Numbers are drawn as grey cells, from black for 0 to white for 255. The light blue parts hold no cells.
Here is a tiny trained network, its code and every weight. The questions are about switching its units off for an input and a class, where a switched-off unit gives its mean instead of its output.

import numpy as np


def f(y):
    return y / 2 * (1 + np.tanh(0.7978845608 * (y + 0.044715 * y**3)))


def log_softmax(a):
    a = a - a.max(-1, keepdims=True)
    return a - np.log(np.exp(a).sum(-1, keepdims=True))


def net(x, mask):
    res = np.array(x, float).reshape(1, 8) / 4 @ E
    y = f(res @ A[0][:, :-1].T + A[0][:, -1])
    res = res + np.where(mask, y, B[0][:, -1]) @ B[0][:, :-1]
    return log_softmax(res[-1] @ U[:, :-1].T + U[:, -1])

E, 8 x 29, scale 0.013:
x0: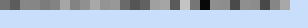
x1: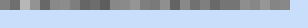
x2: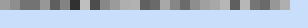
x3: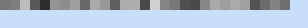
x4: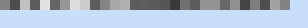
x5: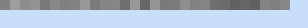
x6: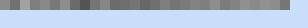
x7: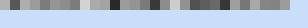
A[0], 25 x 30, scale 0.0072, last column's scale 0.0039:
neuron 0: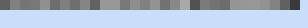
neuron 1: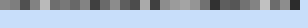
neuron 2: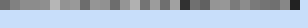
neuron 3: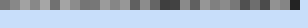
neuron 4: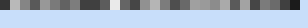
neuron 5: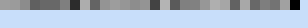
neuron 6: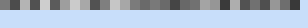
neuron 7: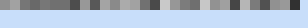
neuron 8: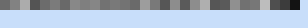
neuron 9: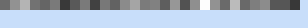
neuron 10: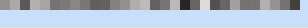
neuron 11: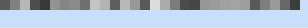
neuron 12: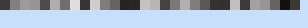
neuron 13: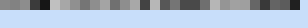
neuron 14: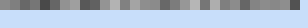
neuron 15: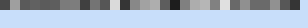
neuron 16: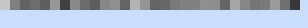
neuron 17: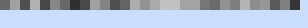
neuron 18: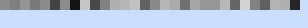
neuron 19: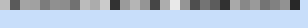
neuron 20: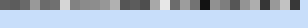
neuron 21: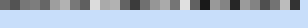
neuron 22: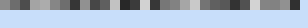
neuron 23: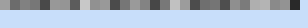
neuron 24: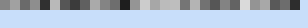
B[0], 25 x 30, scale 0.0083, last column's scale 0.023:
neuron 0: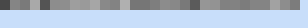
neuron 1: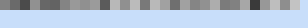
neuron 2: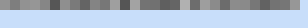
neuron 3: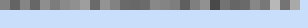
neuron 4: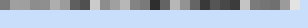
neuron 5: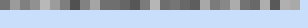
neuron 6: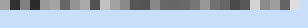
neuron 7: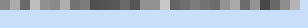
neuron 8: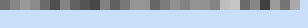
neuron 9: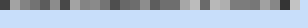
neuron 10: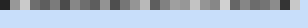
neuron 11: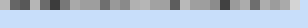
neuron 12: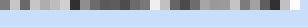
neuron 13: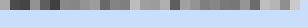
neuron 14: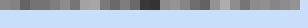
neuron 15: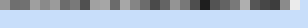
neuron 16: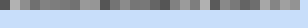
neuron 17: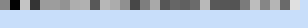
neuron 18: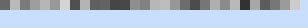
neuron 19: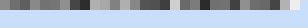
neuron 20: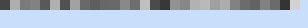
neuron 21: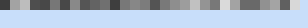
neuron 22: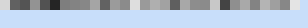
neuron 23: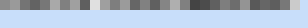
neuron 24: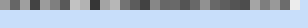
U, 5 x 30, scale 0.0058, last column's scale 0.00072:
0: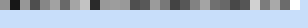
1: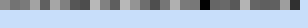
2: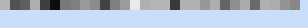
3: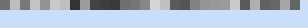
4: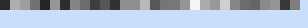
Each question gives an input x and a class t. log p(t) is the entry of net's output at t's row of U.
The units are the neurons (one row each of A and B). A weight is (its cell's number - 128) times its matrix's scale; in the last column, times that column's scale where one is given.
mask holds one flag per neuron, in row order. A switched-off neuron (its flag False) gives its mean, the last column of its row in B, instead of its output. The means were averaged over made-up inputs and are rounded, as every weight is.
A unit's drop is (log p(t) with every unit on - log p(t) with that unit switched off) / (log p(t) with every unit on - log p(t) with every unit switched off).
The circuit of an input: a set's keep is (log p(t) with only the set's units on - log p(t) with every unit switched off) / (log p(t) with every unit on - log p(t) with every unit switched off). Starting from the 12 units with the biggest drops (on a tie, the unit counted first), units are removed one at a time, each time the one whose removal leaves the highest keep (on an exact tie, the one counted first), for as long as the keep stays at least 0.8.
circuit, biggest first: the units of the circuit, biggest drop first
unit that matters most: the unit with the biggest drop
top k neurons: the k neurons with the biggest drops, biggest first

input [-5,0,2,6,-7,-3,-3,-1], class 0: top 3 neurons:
(neuron 17; neuron 24; neuron 22)
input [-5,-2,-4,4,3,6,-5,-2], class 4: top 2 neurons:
(neuron 22; neuron 9)
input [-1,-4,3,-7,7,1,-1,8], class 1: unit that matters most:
neuron 19
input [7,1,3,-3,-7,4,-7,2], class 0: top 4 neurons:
(neuron 17; neuron 24; neuron 10; neuron 9)
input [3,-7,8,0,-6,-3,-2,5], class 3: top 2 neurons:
(neuron 18; neuron 7)
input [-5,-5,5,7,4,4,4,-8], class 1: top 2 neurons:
(neuron 4; neuron 15)
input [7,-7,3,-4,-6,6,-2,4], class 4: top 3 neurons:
(neuron 21; neuron 20; neuron 6)
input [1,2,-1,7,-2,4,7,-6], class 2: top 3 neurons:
(neuron 11; neuron 13; neuron 19)
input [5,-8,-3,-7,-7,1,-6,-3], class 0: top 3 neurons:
(neuron 24; neuron 17; neuron 11)
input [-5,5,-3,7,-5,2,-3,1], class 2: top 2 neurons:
(neuron 11; neuron 13)
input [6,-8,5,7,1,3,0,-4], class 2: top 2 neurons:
(neuron 11; neuron 13)
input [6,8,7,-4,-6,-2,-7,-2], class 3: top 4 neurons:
(neuron 18; neuron 7; neuron 6; neuron 5)
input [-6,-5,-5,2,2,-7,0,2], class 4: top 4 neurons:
(neuron 10; neuron 9; neuron 18; neuron 7)
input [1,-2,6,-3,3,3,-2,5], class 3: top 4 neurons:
(neuron 18; neuron 4; neuron 15; neuron 7)
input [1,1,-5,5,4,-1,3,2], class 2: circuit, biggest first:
(neuron 11)
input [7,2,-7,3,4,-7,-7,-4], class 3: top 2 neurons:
(neuron 12; neuron 10)
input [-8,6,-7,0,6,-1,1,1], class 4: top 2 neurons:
(neuron 10; neuron 9)
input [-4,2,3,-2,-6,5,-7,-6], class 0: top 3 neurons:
(neuron 17; neuron 24; neuron 19)
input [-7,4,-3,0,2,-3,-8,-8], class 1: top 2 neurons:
(neuron 4; neuron 15)
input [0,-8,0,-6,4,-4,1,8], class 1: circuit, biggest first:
(neuron 19)
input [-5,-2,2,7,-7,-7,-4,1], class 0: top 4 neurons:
(neuron 17; neuron 24; neuron 22; neuron 1)
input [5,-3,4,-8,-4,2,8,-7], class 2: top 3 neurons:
(neuron 22; neuron 1; neuron 19)
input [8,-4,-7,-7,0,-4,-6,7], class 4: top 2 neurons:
(neuron 21; neuron 20)
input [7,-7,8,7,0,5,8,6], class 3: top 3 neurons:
(neuron 18; neuron 22; neuron 7)
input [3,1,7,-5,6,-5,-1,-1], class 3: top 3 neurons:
(neuron 18; neuron 17; neuron 24)
